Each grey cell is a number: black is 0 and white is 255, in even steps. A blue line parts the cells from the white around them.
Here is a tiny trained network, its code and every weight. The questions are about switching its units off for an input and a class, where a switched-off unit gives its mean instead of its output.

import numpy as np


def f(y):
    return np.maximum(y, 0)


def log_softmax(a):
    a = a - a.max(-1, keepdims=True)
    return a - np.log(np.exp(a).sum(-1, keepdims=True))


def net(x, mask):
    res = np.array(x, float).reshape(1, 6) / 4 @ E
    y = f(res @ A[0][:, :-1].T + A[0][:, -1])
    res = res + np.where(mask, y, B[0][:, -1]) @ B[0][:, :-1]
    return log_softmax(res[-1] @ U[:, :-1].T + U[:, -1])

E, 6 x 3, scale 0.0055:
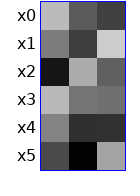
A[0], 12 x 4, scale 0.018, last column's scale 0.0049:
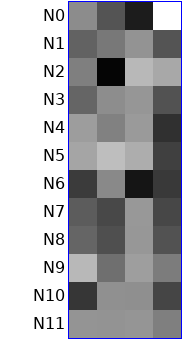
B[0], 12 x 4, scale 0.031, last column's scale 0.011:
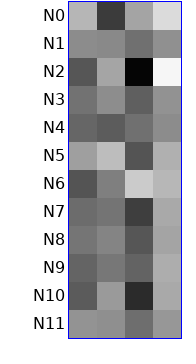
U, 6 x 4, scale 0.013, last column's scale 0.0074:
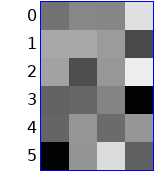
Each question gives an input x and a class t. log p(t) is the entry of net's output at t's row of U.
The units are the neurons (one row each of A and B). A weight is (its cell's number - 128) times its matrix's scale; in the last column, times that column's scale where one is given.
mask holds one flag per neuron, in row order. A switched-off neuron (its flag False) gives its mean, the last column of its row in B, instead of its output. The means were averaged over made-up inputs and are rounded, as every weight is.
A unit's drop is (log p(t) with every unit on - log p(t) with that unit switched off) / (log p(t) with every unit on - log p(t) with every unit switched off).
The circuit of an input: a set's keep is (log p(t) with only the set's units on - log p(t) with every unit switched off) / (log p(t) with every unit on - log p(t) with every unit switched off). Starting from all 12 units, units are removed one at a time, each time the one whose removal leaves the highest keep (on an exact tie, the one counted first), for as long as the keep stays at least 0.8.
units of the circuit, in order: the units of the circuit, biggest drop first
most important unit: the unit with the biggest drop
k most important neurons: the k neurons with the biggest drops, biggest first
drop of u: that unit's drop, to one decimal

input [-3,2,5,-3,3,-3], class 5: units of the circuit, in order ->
N2, N6
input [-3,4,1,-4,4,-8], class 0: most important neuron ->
N2
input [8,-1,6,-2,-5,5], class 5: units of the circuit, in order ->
N2, N6, N5
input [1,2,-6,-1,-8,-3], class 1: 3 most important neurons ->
N2, N5, N10
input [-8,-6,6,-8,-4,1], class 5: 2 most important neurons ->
N6, N2
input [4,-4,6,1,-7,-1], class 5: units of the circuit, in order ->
N2, N6
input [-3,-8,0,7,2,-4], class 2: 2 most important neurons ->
N2, N0
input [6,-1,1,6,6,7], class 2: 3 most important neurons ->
N0, N10, N5
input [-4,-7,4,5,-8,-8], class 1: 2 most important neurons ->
N2, N5
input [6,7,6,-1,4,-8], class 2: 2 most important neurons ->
N0, N2
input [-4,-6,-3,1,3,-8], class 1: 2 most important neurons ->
N2, N5
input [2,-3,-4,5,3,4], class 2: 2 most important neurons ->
N0, N10
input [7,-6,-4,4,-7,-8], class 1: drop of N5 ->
0.2
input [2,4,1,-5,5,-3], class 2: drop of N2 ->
0.1
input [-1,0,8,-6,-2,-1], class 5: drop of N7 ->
0.0
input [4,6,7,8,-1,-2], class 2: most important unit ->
N2
